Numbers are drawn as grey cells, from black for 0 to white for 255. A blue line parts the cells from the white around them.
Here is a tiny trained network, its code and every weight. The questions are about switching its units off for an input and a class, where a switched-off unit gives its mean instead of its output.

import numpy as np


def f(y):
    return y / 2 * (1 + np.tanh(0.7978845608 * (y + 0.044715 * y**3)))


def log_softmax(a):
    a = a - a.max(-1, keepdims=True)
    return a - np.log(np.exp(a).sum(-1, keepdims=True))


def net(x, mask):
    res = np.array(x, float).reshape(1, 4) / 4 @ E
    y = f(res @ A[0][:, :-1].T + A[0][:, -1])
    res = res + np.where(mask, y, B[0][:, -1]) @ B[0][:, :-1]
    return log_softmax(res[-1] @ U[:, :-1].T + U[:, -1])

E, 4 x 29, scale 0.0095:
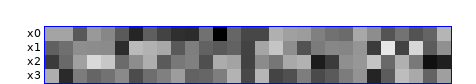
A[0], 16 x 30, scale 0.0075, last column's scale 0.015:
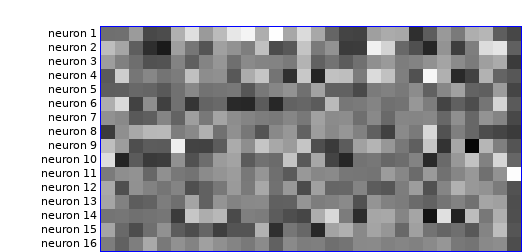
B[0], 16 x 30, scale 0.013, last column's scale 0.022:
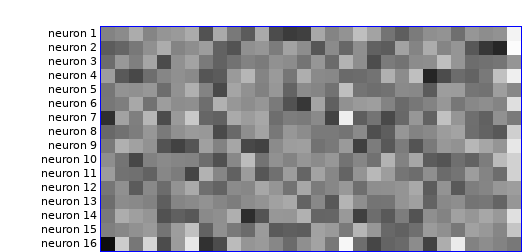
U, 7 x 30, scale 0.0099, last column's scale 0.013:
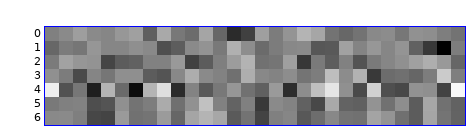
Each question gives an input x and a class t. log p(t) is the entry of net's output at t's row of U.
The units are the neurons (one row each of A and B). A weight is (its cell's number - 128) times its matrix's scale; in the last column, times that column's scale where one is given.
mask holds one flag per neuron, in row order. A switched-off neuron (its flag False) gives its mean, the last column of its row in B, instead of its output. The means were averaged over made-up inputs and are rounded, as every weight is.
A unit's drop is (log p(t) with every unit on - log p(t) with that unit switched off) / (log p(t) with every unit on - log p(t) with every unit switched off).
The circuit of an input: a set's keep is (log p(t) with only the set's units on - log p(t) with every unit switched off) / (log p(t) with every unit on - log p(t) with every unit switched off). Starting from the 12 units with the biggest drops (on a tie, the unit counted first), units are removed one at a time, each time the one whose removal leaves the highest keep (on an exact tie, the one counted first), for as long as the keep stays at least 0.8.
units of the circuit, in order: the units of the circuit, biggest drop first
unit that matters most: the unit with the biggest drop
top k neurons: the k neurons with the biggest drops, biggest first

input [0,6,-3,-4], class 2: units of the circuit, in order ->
neuron 14
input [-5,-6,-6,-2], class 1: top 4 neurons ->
neuron 2; neuron 14; neuron 6; neuron 15
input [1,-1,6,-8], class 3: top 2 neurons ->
neuron 4; neuron 2
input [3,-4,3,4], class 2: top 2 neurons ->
neuron 4; neuron 2
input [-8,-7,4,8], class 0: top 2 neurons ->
neuron 1; neuron 4
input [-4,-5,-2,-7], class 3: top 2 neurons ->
neuron 4; neuron 14
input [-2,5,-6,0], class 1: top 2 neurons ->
neuron 2; neuron 9
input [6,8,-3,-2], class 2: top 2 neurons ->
neuron 14; neuron 1
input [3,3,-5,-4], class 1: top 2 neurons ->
neuron 2; neuron 1
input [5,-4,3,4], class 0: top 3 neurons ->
neuron 4; neuron 14; neuron 2
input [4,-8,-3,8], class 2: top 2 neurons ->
neuron 9; neuron 4
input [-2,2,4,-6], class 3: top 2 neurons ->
neuron 2; neuron 4
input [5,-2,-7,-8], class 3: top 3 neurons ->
neuron 4; neuron 8; neuron 6
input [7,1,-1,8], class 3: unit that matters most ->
neuron 10
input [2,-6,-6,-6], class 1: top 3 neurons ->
neuron 2; neuron 14; neuron 10
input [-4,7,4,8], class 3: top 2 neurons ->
neuron 10; neuron 9
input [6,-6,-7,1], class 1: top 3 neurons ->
neuron 2; neuron 1; neuron 14
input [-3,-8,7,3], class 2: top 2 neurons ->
neuron 9; neuron 2
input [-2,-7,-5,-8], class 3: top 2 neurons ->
neuron 4; neuron 14
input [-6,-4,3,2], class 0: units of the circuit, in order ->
neuron 1
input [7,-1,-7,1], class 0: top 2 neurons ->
neuron 6; neuron 15
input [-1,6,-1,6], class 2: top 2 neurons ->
neuron 14; neuron 4
